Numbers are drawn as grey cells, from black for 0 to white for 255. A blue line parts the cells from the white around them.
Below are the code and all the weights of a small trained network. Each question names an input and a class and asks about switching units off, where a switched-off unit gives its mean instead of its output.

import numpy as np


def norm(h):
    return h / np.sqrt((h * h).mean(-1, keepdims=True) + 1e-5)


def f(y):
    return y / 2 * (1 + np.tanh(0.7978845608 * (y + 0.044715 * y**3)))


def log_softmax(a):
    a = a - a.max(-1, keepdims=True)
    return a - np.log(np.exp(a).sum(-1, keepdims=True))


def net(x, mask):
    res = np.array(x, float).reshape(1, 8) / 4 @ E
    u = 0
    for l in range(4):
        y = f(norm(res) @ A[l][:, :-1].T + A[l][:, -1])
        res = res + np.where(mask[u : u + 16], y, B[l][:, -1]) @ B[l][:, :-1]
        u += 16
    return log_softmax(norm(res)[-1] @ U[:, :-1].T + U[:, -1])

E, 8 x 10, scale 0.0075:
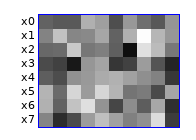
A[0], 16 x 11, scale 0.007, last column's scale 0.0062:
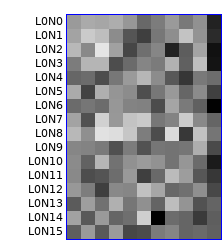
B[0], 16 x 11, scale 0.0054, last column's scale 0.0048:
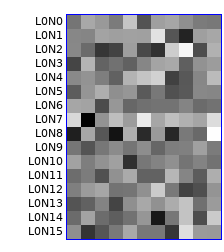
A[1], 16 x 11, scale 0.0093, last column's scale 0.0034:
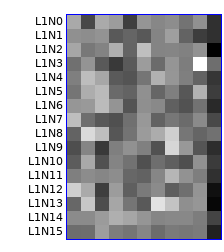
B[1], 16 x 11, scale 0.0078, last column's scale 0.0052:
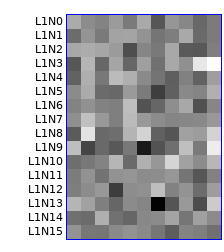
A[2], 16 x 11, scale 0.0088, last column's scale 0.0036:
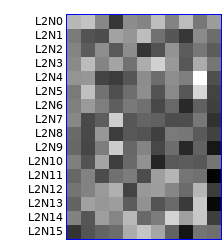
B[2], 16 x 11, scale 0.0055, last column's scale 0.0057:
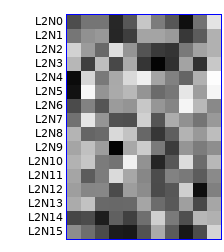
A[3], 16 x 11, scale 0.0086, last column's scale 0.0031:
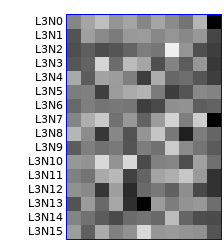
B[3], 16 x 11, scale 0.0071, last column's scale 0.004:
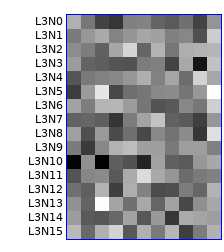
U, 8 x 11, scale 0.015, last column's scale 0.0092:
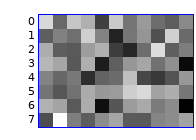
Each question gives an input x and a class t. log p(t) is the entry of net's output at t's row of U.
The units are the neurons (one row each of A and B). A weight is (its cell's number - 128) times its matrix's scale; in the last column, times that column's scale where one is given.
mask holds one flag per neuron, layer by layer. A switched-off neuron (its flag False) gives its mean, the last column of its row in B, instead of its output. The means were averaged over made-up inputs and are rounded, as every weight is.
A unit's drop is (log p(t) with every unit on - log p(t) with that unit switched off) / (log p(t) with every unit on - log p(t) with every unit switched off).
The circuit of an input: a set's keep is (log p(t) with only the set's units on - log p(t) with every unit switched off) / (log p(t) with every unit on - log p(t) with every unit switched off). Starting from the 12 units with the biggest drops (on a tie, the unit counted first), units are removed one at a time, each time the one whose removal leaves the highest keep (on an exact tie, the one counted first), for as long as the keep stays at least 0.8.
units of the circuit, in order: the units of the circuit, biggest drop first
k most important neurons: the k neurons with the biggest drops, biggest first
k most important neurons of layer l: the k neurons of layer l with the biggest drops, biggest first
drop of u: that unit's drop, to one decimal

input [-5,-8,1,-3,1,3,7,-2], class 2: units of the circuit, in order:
(L0N2)
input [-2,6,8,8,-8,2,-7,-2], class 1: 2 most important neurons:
(L1N9, L1N3)
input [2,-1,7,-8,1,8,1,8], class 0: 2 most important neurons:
(L0N7, L3N15)
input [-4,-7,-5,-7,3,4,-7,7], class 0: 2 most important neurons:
(L0N8, L0N7)
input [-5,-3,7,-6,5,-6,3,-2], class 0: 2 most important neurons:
(L0N7, L0N8)
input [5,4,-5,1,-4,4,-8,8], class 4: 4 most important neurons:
(L0N4, L0N12, L2N15, L1N8)
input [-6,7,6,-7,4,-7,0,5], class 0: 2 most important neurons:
(L1N8, L0N1)
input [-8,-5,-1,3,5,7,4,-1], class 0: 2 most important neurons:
(L0N7, L1N9)
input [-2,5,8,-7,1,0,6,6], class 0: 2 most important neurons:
(L3N15, L0N1)
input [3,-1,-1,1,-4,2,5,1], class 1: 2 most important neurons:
(L1N13, L0N14)
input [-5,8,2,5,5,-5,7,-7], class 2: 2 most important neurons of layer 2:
(L2N4, L2N5)
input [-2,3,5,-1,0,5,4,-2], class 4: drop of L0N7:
0.2
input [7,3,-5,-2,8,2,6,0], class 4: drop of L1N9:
0.1
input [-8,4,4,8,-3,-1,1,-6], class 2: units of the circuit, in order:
(L1N9)
